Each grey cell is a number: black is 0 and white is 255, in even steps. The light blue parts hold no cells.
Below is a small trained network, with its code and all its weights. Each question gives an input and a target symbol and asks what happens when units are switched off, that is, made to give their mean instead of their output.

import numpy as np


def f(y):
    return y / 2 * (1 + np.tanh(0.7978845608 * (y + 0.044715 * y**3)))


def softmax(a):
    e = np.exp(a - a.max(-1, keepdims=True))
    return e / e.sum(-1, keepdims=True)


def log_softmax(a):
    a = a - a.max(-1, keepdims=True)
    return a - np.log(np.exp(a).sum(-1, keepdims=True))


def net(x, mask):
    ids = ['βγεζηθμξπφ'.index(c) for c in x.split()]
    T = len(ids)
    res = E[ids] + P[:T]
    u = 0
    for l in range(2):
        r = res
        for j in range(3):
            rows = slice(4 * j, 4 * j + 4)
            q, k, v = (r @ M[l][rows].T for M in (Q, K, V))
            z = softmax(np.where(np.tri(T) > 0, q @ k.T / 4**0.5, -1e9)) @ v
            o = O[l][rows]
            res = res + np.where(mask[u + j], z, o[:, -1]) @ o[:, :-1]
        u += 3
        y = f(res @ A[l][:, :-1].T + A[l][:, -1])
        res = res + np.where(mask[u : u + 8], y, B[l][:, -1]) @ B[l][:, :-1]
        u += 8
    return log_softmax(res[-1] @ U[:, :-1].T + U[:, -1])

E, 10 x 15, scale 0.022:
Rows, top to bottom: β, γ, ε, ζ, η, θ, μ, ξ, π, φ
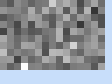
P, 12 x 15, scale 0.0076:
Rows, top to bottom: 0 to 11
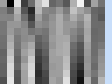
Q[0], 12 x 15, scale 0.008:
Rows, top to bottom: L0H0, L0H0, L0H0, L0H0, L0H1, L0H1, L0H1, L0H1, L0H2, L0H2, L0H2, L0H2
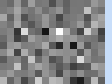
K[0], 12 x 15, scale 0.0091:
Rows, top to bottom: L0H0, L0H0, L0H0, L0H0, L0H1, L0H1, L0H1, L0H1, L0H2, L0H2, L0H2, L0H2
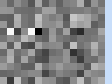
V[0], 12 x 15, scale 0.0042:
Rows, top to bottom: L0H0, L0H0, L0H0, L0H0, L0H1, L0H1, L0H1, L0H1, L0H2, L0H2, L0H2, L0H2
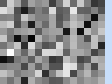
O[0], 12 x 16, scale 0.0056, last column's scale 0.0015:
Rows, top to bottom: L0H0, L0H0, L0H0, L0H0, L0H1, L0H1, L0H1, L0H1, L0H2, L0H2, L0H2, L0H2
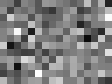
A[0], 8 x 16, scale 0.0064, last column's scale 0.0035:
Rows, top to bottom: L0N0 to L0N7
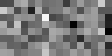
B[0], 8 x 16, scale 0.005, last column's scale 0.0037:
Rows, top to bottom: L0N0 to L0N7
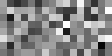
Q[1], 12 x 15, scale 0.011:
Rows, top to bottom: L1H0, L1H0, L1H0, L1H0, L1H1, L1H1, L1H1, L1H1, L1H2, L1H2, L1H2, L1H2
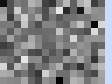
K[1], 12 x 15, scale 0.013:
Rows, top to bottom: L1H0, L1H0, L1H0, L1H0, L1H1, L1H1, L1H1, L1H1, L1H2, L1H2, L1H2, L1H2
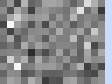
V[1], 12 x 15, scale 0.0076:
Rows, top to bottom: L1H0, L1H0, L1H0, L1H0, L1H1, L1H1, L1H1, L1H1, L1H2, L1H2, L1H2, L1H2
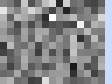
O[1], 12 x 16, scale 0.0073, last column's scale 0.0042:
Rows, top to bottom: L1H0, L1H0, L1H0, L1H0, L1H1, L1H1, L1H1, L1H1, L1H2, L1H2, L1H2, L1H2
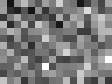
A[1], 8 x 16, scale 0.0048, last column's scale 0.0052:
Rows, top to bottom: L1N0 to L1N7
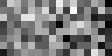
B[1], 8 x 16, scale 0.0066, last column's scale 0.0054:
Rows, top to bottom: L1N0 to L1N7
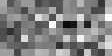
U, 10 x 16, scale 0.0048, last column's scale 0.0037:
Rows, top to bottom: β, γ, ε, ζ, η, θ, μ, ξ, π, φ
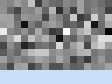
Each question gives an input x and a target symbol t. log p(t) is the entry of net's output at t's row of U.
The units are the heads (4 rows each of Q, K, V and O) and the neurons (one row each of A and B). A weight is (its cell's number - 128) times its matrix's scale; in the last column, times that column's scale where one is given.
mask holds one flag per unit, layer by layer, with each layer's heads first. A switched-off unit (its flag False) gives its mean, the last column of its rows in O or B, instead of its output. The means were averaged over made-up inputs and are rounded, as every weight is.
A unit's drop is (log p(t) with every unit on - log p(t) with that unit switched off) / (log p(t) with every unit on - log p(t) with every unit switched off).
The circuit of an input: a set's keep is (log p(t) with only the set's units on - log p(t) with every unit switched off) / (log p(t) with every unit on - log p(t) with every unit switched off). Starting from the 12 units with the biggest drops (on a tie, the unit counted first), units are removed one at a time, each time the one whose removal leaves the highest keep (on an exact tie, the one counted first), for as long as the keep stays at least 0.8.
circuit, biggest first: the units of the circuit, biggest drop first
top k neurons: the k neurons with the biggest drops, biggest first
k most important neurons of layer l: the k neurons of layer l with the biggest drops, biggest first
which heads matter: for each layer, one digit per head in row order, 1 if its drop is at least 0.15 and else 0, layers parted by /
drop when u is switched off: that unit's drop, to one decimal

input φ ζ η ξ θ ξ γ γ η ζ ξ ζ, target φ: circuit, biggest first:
[L0N0 L1H0 L1H2]
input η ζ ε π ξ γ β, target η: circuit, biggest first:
[L1H1 L0H2 L1H0]
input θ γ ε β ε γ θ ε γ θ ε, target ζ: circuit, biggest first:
[L1H0 L0H1 L0N7]
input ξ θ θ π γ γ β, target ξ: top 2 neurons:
[L1N7 L1N5]
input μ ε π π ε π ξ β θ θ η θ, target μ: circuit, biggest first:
[L1H0 L0H2 L0H1]
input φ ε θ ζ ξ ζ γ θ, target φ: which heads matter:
001 / 101
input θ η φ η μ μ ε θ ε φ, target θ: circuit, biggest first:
[L0H1 L1H0]
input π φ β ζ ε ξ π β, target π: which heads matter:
000 / 100
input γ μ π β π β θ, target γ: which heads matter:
000 / 001
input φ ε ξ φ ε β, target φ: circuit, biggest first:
[L1H0 L1H2]
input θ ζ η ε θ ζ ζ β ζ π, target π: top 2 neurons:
[L1N2 L1N6]
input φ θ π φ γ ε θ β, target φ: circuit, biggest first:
[L1H0 L1H2 L0N0]
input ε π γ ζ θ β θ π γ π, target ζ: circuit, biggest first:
[L1H0]
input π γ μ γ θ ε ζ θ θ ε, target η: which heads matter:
010 / 101
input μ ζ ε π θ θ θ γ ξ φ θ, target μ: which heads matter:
000 / 100
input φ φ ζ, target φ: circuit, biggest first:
[L1H0 L1H2]
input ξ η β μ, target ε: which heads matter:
000 / 001
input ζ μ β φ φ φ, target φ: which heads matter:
000 / 101
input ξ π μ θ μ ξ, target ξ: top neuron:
[L1N5]
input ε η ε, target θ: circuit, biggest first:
[L1H0]
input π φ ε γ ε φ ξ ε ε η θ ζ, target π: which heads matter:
000 / 100
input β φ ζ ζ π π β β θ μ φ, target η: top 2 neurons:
[L0N0 L0N1]
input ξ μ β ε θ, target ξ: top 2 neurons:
[L1N7 L1N5]
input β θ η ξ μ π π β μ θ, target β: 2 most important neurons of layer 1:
[L1N0 L1N5]
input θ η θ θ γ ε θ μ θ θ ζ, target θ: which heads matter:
001 / 010
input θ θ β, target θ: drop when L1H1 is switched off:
0.4
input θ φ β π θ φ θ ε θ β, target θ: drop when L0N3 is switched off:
0.3
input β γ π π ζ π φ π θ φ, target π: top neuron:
[L0N0]
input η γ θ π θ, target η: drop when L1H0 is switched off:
0.2
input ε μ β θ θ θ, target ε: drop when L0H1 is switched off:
0.2
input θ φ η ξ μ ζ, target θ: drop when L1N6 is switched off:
0.0
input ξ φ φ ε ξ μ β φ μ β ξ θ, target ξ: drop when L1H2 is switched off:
0.1
